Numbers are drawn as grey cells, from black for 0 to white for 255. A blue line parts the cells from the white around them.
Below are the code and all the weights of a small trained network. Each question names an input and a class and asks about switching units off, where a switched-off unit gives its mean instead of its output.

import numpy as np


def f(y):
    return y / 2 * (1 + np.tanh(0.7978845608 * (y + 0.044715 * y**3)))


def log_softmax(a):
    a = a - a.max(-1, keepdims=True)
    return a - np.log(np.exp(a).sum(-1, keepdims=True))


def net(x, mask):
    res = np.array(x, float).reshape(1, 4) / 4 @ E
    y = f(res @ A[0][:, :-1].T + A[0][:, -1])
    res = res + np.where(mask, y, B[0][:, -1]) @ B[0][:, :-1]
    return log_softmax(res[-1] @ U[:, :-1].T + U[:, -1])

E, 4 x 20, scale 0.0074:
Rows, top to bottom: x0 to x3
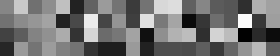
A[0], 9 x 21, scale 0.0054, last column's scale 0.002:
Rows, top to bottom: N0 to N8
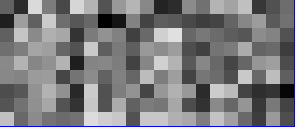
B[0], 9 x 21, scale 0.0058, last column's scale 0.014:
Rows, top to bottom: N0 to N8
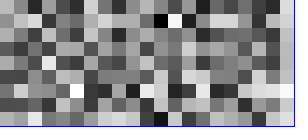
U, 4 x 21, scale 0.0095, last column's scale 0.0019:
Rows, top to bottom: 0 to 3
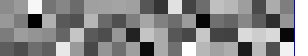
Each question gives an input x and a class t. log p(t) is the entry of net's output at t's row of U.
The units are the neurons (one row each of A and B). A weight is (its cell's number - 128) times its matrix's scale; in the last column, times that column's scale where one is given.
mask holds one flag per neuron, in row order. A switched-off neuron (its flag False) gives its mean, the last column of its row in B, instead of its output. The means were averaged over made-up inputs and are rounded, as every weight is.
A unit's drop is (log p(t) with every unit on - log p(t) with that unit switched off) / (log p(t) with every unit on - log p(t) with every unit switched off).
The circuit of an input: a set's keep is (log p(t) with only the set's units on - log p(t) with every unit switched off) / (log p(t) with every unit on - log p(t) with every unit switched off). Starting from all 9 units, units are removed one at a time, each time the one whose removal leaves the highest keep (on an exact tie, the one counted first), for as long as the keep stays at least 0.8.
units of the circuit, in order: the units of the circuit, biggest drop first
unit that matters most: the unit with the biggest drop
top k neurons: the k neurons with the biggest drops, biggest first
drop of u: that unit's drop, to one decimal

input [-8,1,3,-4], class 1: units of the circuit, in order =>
(N0)
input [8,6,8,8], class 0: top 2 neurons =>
(N1, N0)
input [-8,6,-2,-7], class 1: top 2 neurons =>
(N0, N1)
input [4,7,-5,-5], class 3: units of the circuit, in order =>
(N5, N6)
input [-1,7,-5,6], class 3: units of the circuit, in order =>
(N5, N6)
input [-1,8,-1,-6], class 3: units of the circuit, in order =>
(N7, N3)
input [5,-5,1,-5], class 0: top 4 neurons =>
(N0, N8, N7, N5)
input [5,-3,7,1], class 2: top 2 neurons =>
(N6, N0)
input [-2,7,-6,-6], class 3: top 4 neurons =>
(N5, N6, N1, N3)
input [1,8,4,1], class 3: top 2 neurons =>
(N7, N3)
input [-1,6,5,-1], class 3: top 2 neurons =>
(N7, N3)
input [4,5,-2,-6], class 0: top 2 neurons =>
(N8, N6)
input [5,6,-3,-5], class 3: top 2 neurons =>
(N5, N1)
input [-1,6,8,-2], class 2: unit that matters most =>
N6
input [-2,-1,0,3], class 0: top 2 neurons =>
(N6, N2)
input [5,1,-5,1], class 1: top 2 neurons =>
(N6, N4)
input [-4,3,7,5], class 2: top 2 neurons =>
(N6, N8)
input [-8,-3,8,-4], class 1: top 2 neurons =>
(N0, N5)
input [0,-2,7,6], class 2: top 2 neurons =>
(N6, N8)
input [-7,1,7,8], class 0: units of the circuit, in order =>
(N1)
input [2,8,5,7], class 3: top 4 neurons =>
(N7, N3, N8, N5)
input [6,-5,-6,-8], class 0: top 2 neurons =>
(N6, N8)
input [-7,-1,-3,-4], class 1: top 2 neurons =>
(N0, N6)
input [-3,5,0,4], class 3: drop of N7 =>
0.3
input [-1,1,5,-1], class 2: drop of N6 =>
0.5
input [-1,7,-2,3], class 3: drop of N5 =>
0.1
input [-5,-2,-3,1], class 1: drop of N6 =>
1.0
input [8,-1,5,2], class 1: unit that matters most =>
N2
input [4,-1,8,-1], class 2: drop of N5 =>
0.0
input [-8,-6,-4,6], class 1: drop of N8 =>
0.3
